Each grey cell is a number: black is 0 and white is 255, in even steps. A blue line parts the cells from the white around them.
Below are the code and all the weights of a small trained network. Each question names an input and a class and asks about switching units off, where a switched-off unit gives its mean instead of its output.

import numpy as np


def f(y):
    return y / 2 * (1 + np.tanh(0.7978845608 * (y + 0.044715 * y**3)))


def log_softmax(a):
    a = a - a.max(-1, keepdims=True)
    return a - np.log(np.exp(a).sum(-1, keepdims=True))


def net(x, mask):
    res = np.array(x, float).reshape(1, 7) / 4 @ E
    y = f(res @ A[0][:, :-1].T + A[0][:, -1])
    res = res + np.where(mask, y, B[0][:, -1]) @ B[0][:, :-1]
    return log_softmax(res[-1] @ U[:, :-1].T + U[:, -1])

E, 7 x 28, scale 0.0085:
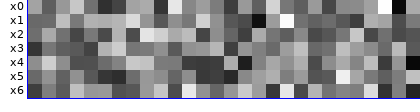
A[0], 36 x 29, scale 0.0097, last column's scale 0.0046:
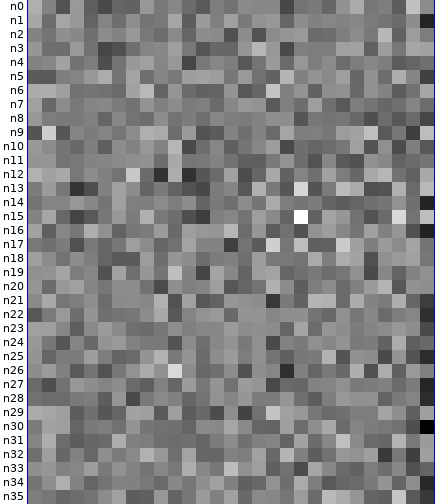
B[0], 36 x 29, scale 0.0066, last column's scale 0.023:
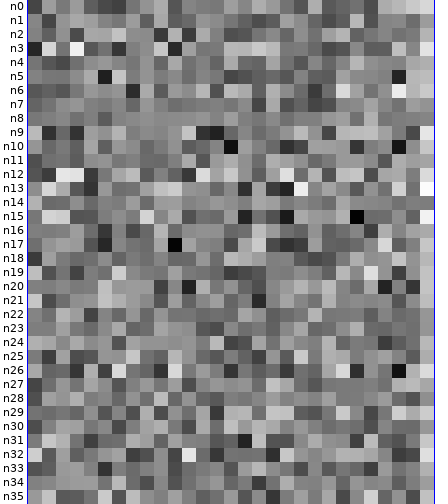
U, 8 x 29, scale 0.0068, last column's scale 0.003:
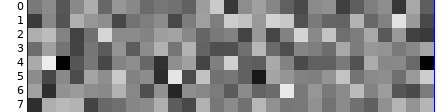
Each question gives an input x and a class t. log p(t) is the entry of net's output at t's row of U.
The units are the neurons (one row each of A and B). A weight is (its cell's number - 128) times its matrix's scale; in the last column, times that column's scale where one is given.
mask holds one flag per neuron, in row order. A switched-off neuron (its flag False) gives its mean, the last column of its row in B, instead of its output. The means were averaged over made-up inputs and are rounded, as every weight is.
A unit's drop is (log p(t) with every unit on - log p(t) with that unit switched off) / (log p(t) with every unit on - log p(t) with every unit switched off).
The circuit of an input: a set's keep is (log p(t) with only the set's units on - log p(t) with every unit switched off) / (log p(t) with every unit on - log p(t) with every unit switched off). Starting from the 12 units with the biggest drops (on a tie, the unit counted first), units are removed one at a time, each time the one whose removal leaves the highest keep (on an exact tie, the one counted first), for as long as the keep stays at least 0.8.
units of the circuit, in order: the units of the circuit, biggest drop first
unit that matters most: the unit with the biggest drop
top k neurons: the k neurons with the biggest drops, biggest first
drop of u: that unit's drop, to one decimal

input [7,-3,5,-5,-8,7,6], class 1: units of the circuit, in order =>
n15, n3
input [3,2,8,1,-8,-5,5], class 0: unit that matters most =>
n9
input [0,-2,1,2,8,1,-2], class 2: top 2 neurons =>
n13, n15
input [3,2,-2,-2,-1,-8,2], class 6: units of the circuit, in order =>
n15, n26
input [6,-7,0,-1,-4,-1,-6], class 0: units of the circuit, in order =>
n26, n10, n13, n3
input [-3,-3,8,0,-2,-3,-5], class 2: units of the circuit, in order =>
n13, n17
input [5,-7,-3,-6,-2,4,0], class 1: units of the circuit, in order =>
n15, n13, n3
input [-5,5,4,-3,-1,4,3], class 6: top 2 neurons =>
n13, n15
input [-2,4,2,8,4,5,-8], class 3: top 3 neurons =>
n17, n20, n29
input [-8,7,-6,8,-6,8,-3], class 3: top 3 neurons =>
n5, n17, n20
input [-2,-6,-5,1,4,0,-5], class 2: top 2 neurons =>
n13, n35
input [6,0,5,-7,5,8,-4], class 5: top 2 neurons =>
n26, n19
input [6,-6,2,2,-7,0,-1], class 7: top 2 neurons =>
n3, n0
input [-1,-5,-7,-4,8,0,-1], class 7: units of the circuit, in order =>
n12
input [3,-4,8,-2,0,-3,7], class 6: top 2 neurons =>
n13, n15
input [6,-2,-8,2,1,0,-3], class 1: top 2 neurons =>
n15, n13
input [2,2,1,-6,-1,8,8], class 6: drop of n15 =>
0.4
